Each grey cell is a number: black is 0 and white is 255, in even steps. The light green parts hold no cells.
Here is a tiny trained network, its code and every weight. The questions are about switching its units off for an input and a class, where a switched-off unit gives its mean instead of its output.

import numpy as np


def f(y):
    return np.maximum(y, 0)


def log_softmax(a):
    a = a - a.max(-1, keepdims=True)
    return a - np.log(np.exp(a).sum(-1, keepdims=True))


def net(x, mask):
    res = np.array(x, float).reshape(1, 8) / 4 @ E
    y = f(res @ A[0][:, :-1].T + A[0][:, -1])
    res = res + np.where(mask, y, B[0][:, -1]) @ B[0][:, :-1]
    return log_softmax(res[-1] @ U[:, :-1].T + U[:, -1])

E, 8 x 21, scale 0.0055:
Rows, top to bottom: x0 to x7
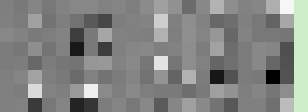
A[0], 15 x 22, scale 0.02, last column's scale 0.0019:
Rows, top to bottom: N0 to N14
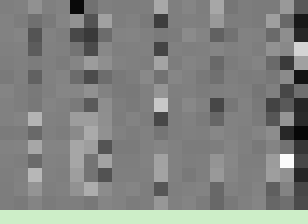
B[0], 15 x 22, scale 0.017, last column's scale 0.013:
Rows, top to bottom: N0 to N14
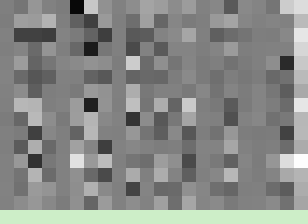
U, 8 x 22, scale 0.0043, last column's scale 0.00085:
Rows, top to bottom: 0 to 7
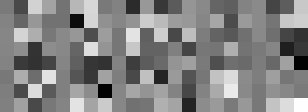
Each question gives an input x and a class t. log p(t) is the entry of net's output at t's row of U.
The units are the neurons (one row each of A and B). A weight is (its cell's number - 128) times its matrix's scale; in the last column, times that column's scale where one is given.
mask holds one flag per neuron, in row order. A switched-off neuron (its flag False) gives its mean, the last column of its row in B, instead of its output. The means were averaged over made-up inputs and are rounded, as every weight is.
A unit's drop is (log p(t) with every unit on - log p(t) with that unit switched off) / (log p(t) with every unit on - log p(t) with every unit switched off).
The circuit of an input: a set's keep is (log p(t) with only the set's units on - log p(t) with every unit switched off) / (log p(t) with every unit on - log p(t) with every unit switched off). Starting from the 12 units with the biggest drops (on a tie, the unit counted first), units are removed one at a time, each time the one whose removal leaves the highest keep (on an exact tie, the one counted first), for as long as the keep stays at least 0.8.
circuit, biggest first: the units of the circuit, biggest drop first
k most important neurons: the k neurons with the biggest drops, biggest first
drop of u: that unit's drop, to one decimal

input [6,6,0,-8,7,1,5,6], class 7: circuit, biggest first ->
[N11]
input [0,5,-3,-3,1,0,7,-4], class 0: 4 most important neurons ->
[N8 N13 N7 N2]
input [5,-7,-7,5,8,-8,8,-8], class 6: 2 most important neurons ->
[N12 N10]
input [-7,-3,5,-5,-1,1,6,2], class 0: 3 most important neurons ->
[N8 N13 N11]
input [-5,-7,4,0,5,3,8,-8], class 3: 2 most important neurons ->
[N9 N4]
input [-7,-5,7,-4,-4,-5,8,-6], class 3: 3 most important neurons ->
[N9 N6 N4]
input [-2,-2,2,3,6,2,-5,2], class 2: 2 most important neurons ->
[N7 N4]
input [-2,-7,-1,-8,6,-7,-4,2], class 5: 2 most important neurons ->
[N1 N3]
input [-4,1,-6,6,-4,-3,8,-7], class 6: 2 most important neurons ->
[N12 N10]
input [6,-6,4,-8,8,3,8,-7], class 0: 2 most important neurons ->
[N8 N13]
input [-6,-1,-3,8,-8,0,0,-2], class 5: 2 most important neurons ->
[N2 N1]
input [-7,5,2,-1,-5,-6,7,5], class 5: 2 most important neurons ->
[N2 N11]
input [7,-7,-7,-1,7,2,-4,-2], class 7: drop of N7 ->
0.1
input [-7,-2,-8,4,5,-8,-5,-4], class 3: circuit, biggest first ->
[N9]
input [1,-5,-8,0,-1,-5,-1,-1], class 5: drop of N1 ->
0.3
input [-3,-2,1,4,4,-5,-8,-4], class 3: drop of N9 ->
0.3
